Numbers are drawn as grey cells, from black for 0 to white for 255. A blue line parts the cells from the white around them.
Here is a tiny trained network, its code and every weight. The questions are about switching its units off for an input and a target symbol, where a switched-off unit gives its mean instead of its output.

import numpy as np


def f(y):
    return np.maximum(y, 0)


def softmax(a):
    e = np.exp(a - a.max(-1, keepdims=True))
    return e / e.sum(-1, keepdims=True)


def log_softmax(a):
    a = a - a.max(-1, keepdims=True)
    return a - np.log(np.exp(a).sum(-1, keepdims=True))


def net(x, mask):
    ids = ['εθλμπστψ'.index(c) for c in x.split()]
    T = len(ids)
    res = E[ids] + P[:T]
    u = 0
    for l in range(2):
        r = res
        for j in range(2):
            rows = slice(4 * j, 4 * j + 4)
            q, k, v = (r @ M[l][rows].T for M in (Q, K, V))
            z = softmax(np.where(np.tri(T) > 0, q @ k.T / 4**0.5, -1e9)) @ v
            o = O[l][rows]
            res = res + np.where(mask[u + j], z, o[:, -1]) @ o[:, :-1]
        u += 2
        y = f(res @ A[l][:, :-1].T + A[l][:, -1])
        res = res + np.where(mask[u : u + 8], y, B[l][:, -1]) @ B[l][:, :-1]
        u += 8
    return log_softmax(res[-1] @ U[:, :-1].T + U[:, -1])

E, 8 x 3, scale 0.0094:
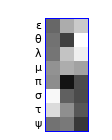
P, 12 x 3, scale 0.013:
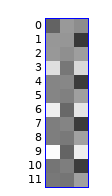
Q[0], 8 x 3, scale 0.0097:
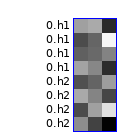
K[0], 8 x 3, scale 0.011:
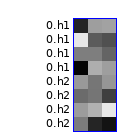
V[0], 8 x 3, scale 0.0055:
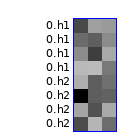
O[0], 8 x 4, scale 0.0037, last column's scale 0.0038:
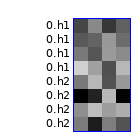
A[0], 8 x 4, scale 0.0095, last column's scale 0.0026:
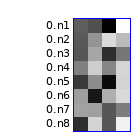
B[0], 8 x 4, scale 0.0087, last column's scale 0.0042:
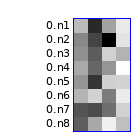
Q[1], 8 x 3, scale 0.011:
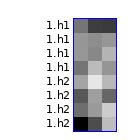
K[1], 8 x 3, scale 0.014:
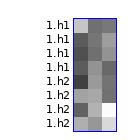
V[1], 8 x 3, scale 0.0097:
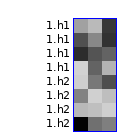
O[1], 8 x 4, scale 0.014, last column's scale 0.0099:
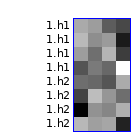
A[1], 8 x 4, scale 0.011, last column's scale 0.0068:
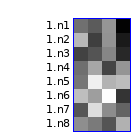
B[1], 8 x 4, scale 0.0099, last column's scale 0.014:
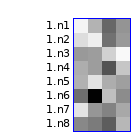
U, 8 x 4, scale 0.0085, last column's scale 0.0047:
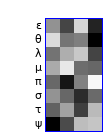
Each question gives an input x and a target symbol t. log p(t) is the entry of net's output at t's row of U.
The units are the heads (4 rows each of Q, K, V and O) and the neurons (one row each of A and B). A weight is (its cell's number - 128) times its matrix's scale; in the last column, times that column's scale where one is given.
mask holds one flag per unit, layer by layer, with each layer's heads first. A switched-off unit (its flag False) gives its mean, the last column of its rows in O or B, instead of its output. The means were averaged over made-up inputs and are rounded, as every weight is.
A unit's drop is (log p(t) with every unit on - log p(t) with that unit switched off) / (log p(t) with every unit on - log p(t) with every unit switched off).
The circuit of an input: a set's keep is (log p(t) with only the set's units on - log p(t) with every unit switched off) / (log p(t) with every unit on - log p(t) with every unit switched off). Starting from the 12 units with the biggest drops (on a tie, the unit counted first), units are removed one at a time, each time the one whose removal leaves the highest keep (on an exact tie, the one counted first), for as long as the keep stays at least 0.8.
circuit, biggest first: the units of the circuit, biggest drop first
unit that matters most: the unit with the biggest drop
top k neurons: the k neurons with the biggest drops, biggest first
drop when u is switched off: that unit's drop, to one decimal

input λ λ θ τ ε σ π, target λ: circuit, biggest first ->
(0.n2, 0.n6, 1.h2, 0.n8)
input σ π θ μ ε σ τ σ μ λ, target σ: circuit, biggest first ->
(0.n2, 0.n8, 1.h2)
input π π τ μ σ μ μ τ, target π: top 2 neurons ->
(0.n2, 0.n5)
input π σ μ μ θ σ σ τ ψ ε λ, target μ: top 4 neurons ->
(0.n8, 0.n1, 1.n7, 1.n5)
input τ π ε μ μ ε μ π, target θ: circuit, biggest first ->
(0.n1, 1.h2, 1.n2)
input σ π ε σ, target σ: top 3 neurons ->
(1.n3, 0.n8, 0.n7)
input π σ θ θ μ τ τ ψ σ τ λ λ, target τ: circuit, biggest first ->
(0.n2, 1.h1)
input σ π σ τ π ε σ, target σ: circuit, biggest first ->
(0.n1, 1.n3, 1.h2)
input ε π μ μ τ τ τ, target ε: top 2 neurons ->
(1.n6, 0.n2)
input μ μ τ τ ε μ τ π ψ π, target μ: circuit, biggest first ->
(0.n6, 0.n2, 1.h2, 0.n1)
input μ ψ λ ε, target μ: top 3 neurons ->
(0.n1, 0.n5, 1.n5)
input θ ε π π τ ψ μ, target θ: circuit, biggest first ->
(1.h2, 0.n2, 0.h2, 0.h1)
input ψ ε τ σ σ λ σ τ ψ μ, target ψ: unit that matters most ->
1.h1
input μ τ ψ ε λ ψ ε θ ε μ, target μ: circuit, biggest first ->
(1.h2, 0.n1, 0.n6, 1.n5)
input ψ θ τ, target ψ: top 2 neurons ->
(0.n2, 0.n6)
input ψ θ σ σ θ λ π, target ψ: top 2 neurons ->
(0.n2, 0.n8)
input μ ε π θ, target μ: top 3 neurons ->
(0.n6, 0.n1, 0.n2)
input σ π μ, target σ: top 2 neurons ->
(0.n8, 1.n4)
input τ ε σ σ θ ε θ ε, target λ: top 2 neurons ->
(0.n8, 0.n6)
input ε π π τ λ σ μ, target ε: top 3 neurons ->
(1.n6, 0.n6, 0.n2)
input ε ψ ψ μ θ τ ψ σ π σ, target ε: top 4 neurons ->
(1.n6, 0.n2, 0.n6, 0.n1)
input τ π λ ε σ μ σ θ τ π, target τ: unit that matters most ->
0.n1
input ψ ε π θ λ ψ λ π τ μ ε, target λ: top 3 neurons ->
(0.n8, 1.n7, 1.n5)
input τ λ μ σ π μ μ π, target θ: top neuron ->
(0.n1)
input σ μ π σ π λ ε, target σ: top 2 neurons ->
(0.n8, 1.n3)
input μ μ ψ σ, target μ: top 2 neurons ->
(0.n2, 0.n1)
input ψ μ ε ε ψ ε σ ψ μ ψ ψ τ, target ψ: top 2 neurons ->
(0.n2, 0.n5)
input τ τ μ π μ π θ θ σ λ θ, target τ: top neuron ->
(1.n4)
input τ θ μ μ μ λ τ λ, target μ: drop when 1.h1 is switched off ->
0.2
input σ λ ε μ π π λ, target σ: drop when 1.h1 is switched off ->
0.1
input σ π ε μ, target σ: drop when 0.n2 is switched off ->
-0.1
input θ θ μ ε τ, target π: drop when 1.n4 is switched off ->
0.1
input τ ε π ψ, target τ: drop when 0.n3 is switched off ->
0.1
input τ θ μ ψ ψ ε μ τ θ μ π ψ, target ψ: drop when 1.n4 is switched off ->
0.0
